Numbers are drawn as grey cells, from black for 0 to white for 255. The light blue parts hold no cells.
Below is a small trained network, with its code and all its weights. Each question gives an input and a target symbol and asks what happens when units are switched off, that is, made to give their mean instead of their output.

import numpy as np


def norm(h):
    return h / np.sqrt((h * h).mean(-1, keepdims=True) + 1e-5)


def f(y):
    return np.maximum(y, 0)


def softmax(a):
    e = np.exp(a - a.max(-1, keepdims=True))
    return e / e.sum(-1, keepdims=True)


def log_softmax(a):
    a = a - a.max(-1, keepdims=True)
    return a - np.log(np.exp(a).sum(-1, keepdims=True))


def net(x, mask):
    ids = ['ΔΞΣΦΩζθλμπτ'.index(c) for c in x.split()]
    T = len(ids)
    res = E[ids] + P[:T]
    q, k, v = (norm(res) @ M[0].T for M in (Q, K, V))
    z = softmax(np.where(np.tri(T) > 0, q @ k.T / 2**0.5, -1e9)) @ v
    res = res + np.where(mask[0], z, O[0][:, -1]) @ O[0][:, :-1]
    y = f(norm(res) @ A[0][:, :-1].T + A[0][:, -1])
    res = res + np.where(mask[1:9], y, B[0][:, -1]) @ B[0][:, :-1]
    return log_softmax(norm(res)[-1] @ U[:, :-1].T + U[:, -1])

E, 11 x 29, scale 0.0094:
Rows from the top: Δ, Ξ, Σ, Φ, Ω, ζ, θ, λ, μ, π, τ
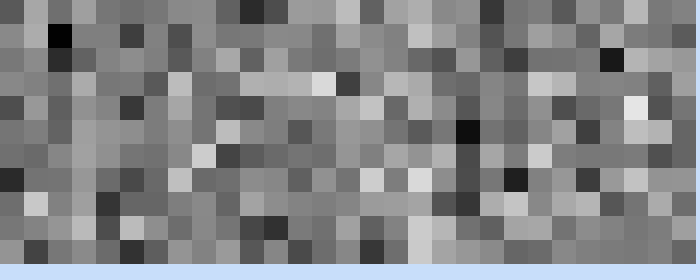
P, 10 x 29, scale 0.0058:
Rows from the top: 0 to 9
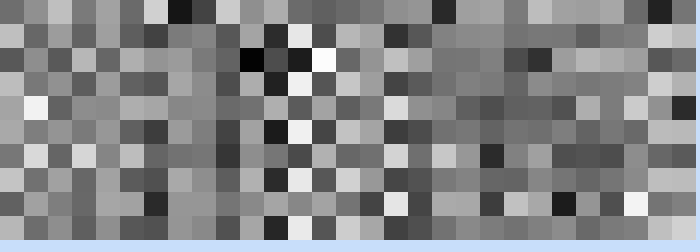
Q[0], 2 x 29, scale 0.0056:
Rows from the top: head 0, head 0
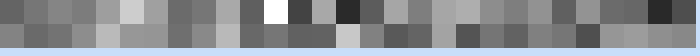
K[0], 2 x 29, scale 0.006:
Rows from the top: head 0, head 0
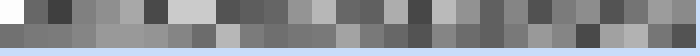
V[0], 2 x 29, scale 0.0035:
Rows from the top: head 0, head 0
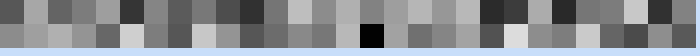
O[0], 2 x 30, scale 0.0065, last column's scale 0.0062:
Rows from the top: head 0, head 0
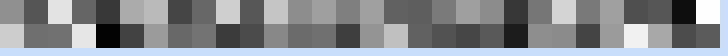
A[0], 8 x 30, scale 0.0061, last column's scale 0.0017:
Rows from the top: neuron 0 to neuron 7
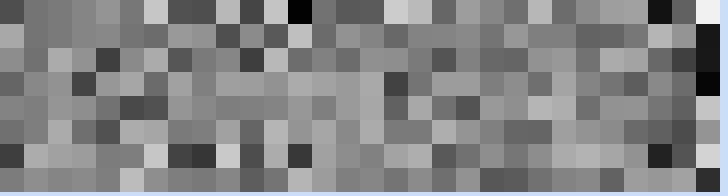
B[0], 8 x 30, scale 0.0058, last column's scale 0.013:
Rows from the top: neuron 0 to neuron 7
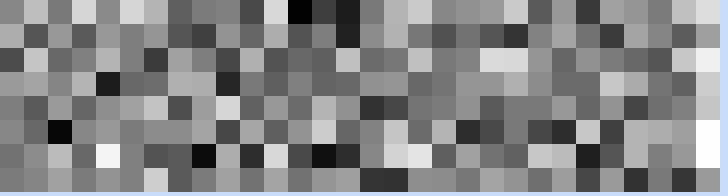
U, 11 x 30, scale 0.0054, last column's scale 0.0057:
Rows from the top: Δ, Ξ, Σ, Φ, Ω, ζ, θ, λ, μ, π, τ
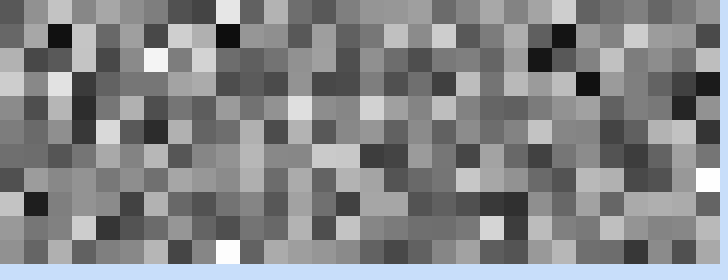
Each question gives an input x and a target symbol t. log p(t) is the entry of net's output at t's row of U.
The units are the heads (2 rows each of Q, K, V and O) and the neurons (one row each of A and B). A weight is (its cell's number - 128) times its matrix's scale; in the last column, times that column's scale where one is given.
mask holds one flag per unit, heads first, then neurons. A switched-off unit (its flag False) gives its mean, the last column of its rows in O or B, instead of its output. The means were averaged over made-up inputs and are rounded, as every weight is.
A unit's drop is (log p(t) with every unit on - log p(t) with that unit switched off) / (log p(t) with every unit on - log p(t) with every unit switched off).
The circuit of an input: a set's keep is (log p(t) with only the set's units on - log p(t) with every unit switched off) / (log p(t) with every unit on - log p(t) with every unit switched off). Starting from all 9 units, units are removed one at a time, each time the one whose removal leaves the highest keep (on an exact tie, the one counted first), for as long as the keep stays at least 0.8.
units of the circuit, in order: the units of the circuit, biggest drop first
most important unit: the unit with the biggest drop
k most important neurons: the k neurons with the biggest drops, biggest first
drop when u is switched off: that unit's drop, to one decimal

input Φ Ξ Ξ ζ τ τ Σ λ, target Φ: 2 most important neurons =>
(neuron 5; neuron 3)
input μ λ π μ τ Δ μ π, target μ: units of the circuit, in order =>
(head 0; neuron 1; neuron 2)
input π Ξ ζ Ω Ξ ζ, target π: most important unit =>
head 0
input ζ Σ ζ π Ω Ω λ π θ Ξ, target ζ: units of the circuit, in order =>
(head 0; neuron 0)
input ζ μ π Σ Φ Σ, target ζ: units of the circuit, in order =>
(head 0; neuron 0)
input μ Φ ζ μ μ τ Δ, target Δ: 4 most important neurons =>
(neuron 5; neuron 3; neuron 7; neuron 2)
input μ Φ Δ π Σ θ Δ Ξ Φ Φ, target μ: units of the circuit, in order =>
(head 0; neuron 2; neuron 1)
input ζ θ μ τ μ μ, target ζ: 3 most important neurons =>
(neuron 5; neuron 0; neuron 1)
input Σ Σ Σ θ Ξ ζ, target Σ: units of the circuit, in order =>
(neuron 6; neuron 2)
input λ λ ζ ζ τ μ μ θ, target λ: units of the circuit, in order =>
(head 0; neuron 6)
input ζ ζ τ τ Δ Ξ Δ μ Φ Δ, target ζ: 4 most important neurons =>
(neuron 5; neuron 0; neuron 1; neuron 6)
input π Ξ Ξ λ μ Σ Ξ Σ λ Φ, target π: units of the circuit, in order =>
(head 0; neuron 6; neuron 5)
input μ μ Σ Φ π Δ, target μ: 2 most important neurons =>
(neuron 1; neuron 2)
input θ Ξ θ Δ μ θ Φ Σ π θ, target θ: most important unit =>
head 0
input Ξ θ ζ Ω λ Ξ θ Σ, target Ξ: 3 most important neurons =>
(neuron 5; neuron 3; neuron 4)
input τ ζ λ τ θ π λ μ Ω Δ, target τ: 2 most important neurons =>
(neuron 5; neuron 6)
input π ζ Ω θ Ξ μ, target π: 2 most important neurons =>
(neuron 6; neuron 5)
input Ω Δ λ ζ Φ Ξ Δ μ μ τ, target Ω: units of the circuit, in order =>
(head 0; neuron 5; neuron 0; neuron 3)
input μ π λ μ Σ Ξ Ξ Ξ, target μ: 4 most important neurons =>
(neuron 1; neuron 2; neuron 6; neuron 0)
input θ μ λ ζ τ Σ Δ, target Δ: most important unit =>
neuron 6
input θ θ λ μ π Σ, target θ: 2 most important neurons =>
(neuron 6; neuron 7)
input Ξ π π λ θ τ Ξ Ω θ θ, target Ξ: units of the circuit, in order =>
(head 0; neuron 5; neuron 3)
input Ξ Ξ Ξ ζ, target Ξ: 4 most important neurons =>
(neuron 5; neuron 3; neuron 2; neuron 1)
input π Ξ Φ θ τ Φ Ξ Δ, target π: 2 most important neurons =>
(neuron 5; neuron 6)
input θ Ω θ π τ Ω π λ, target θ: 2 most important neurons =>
(neuron 6; neuron 4)
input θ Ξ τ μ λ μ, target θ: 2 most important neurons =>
(neuron 6; neuron 4)
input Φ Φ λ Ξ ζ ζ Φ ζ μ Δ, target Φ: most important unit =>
neuron 5
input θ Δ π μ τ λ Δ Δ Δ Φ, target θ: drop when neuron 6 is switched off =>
0.5
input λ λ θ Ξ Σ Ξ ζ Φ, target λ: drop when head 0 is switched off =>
1.1
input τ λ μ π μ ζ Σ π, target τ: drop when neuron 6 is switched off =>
0.2
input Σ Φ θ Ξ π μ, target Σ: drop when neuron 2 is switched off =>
0.2
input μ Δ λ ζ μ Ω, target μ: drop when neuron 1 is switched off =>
0.3
